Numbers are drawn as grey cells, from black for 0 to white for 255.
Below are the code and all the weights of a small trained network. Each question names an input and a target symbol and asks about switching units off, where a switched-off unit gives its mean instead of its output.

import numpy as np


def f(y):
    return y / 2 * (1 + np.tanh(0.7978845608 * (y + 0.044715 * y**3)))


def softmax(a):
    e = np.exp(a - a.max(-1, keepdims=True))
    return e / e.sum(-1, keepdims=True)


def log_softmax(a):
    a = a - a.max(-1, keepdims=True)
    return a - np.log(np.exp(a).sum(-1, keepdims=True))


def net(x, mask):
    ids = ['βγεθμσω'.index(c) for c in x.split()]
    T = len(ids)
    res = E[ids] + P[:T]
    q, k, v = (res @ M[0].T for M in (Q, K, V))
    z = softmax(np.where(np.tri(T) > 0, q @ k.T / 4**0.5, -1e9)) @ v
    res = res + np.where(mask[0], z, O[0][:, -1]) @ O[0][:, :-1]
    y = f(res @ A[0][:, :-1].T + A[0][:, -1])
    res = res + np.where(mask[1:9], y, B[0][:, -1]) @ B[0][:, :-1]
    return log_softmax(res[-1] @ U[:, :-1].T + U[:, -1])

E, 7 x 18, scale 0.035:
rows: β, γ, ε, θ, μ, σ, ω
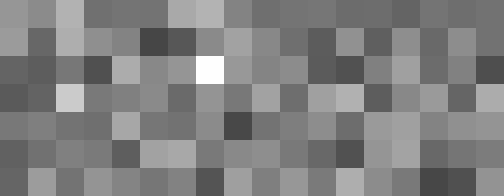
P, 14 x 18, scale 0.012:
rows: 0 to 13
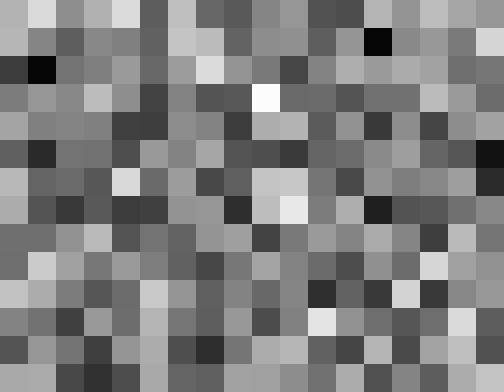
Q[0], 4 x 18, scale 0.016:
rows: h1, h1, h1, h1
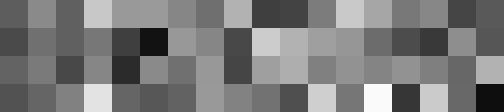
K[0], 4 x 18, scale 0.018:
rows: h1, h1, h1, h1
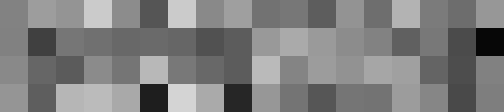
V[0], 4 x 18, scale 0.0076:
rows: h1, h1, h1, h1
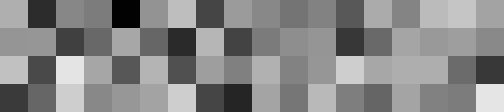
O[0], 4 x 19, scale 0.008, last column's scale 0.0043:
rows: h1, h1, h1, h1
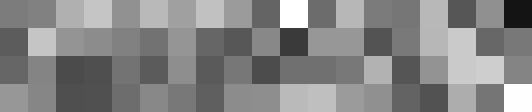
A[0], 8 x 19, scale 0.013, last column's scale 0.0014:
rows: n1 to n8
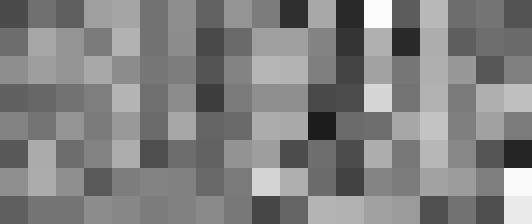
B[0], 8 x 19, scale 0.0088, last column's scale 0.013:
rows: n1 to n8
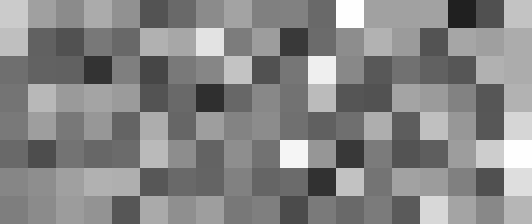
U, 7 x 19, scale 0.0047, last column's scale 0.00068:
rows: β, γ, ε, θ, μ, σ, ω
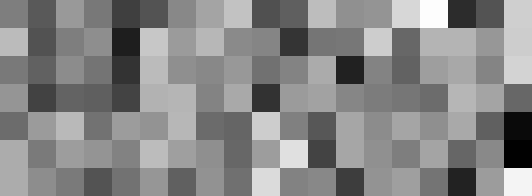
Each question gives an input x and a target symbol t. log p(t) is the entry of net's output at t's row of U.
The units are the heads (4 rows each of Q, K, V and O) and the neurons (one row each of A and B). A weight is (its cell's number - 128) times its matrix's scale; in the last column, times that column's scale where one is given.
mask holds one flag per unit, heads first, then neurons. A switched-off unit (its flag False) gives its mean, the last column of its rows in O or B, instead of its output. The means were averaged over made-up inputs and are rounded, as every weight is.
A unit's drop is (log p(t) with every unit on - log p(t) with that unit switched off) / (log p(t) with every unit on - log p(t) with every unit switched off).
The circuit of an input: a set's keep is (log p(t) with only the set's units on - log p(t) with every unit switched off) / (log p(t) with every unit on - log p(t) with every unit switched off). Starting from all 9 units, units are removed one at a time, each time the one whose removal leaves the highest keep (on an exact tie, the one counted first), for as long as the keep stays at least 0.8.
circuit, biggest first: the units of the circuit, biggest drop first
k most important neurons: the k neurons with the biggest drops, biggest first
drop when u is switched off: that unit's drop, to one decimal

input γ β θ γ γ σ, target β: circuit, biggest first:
[n1]
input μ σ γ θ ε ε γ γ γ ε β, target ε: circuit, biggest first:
[h1; n6; n1]
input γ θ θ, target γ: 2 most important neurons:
[n6; n8]
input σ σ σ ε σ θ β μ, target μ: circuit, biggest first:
[h1; n7]
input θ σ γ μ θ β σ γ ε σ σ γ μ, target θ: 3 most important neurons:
[n6; n3; n2]
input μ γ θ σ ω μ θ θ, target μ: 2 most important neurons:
[n6; n3]
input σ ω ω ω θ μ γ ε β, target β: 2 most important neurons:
[n1; n2]
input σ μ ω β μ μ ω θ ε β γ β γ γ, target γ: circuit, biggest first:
[h1; n5]
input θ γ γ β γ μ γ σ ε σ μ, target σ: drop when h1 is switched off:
1.2
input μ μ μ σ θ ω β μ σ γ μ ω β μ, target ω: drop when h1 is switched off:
0.9
